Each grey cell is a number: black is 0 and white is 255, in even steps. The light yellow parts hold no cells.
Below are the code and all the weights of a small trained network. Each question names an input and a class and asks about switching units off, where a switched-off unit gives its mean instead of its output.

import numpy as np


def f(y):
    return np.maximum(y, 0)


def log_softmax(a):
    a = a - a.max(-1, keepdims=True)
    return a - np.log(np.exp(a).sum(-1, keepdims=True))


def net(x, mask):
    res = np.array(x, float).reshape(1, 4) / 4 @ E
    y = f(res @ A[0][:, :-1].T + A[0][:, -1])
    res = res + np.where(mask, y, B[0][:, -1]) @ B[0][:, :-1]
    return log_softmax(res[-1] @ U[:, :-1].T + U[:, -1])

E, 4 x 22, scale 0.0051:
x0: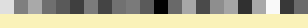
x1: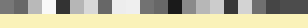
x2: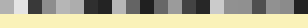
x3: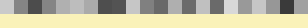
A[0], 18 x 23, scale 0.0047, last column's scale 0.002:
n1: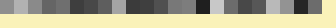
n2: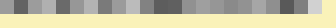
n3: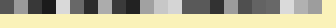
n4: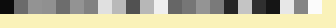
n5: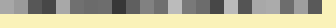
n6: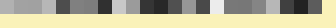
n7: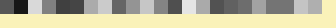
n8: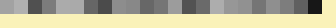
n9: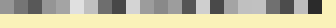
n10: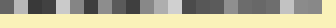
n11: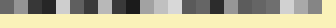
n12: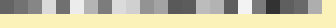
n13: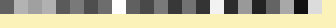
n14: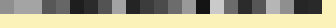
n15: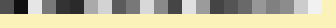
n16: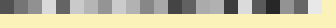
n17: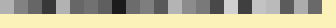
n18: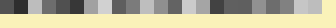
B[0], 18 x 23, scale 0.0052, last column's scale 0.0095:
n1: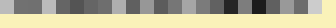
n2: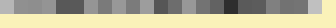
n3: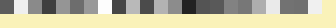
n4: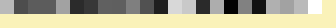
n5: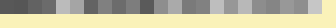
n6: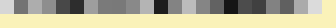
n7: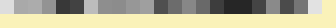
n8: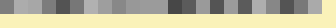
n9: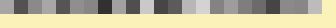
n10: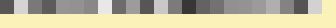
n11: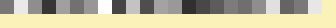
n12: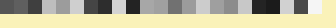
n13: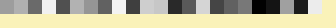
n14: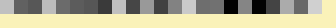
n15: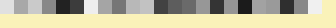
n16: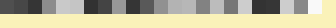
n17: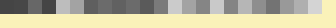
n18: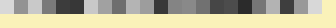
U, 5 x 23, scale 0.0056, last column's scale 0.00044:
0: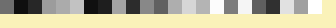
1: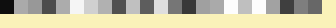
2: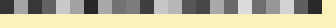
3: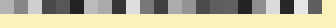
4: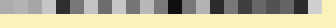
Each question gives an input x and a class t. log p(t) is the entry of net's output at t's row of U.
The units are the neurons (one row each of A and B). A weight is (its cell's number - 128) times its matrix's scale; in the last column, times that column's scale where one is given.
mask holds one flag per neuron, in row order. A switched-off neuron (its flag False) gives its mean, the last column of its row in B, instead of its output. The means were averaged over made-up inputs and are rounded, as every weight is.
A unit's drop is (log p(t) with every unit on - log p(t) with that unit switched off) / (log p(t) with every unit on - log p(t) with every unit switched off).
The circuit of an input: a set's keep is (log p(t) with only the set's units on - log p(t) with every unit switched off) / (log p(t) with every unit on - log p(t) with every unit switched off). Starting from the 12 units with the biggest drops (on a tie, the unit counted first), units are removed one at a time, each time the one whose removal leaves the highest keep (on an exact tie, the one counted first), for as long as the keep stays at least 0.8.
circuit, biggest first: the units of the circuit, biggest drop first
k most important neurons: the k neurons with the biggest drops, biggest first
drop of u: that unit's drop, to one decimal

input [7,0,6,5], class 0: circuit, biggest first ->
n15
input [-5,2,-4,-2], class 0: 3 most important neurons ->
n16, n4, n12
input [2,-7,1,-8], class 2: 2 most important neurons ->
n7, n6
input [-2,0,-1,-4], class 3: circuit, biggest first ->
n12, n4
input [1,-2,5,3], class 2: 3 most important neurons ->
n15, n18, n7
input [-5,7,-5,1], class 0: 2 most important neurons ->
n16, n12
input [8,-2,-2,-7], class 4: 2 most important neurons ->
n14, n4
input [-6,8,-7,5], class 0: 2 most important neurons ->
n16, n12
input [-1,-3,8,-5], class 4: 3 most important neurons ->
n13, n16, n1
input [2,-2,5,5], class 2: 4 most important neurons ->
n15, n18, n7, n12
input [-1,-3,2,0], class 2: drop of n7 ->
0.1
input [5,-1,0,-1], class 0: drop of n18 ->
0.5
